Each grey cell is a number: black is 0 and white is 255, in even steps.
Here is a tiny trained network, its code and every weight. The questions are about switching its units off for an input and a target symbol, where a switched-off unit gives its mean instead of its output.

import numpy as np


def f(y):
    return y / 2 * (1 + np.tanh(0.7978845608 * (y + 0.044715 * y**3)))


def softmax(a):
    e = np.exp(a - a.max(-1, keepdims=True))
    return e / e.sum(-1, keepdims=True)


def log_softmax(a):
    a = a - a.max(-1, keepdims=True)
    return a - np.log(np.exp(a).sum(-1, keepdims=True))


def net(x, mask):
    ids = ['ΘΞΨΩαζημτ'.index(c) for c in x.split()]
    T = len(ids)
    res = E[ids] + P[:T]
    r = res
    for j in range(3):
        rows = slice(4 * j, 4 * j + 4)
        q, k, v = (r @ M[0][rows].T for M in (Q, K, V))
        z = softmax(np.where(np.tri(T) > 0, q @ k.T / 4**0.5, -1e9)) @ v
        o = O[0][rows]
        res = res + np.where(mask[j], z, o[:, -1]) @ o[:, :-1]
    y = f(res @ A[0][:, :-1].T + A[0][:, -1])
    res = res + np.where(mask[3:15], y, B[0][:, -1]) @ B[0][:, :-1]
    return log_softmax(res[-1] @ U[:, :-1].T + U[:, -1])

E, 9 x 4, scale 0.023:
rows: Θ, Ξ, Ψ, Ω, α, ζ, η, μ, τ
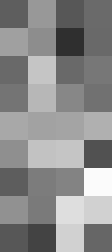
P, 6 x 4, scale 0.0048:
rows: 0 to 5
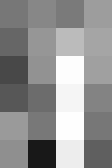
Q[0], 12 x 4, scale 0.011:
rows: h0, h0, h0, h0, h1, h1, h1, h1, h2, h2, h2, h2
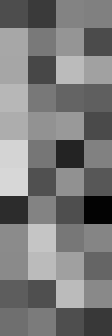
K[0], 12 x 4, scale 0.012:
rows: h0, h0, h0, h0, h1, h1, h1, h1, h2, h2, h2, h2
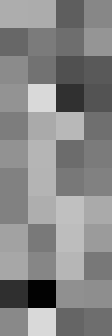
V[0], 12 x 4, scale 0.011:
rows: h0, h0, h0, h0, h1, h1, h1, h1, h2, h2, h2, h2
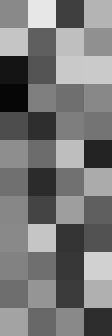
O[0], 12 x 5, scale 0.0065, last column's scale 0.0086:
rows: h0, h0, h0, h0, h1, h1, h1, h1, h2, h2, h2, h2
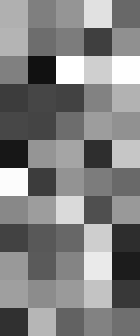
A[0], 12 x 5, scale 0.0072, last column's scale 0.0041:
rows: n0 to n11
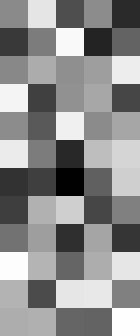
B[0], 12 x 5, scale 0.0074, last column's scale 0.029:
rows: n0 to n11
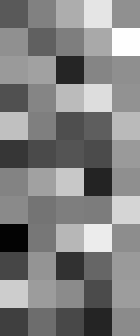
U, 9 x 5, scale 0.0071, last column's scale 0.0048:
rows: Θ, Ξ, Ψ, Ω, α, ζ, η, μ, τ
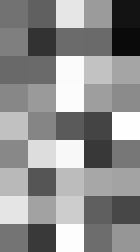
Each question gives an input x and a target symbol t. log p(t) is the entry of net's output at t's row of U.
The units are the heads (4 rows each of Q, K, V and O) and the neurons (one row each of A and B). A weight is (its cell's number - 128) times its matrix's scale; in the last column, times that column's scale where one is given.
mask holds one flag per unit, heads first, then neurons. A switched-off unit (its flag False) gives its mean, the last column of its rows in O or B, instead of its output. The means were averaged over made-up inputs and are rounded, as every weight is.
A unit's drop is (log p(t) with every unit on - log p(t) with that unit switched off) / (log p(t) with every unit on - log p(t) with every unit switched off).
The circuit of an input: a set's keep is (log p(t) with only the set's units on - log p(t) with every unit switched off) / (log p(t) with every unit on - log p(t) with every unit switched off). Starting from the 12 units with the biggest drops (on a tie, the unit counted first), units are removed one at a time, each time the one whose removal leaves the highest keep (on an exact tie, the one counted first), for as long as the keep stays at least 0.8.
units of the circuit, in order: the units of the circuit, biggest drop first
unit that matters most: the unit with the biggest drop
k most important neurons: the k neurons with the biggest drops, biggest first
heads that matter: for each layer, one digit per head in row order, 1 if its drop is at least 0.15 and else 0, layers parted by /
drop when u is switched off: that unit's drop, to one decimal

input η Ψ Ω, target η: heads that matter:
111
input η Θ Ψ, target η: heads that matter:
111
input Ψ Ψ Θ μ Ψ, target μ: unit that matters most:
h0
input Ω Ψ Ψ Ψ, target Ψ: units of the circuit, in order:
[h2 h0 n4]
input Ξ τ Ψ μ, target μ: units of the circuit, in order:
[h1 n4 n10]
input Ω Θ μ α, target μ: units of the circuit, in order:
[n10 h2]
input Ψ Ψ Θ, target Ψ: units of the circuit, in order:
[h2 h0 n4]
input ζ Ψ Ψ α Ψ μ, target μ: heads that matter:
000
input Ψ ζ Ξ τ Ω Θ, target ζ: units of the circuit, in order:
[n6 h0 h1]
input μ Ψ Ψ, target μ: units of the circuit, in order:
[h0 n10 h2 h1]
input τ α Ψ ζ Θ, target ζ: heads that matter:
010
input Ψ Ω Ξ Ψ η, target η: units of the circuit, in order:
[h2 h1]
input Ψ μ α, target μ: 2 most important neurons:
[n10 n3]
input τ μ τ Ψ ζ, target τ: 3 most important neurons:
[n1 n10 n2]
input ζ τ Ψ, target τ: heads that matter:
110
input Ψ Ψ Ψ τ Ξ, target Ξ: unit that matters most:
n5
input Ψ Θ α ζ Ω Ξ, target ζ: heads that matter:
010
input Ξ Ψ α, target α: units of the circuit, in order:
[h0 n9 h1]
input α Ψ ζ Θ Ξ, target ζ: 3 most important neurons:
[n1 n6 n4]
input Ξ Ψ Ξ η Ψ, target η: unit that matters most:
h0
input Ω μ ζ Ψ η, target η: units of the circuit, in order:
[h1 h2]
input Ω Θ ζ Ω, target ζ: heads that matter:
111
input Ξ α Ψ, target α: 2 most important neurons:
[n9 n2]
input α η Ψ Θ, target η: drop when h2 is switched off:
0.3
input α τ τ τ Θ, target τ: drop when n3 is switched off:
0.0
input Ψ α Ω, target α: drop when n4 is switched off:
-0.3
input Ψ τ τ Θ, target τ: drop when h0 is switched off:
0.4
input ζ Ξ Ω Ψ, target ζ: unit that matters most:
n1
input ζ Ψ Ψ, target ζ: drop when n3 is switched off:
0.1
